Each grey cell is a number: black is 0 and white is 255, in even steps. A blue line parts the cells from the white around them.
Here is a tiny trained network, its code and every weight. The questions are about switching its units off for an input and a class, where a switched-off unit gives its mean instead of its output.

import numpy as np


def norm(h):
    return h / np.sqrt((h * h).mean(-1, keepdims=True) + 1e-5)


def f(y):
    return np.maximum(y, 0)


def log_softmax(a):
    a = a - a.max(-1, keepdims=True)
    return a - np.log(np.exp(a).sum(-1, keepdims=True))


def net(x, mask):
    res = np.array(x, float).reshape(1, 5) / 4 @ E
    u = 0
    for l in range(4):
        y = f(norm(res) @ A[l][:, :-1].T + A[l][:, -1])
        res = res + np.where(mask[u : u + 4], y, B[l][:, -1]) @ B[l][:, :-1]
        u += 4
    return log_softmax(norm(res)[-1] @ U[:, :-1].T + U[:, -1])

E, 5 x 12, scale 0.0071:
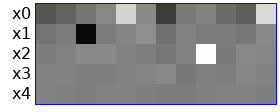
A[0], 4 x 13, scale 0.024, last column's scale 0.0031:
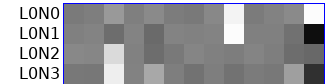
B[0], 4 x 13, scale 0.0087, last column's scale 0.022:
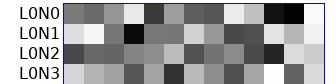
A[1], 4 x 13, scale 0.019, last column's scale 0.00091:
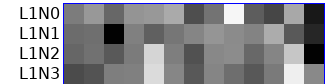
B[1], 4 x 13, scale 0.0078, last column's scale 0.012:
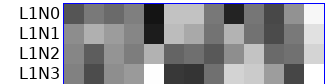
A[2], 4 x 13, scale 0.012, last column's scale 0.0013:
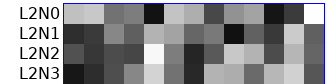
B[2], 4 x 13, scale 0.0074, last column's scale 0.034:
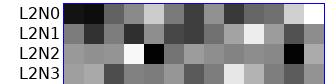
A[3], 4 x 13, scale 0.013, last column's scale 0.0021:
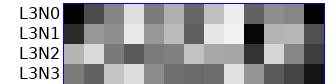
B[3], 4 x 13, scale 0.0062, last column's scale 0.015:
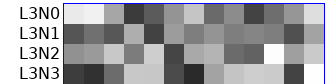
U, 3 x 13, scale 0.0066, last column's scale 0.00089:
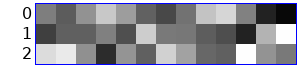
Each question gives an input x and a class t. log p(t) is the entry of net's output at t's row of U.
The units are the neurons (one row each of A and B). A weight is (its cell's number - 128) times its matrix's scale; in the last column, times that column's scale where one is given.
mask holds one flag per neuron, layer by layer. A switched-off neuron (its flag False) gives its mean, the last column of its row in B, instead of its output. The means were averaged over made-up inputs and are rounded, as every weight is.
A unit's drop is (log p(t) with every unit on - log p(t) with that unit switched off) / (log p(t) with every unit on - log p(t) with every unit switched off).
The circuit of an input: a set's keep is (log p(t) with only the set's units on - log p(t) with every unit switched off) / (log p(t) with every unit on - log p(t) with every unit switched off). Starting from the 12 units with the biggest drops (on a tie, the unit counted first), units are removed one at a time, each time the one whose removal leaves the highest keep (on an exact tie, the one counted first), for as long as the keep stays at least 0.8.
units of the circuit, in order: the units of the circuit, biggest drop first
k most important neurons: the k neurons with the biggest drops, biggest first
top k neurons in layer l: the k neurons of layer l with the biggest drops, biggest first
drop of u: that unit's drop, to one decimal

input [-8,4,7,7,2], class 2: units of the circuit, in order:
L0N1
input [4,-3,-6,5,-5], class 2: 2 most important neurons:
L0N3; L0N0
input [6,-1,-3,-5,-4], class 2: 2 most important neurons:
L0N3; L0N0
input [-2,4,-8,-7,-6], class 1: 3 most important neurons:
L0N2; L0N1; L0N3
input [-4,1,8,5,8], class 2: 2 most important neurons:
L0N1; L0N2
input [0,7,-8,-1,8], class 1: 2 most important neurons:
L0N2; L1N1
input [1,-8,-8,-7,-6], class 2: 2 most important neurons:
L0N3; L2N0
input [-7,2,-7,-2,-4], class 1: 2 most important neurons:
L0N1; L0N3
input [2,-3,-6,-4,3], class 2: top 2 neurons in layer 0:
L0N3; L0N0
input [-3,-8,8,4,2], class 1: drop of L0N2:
1.1
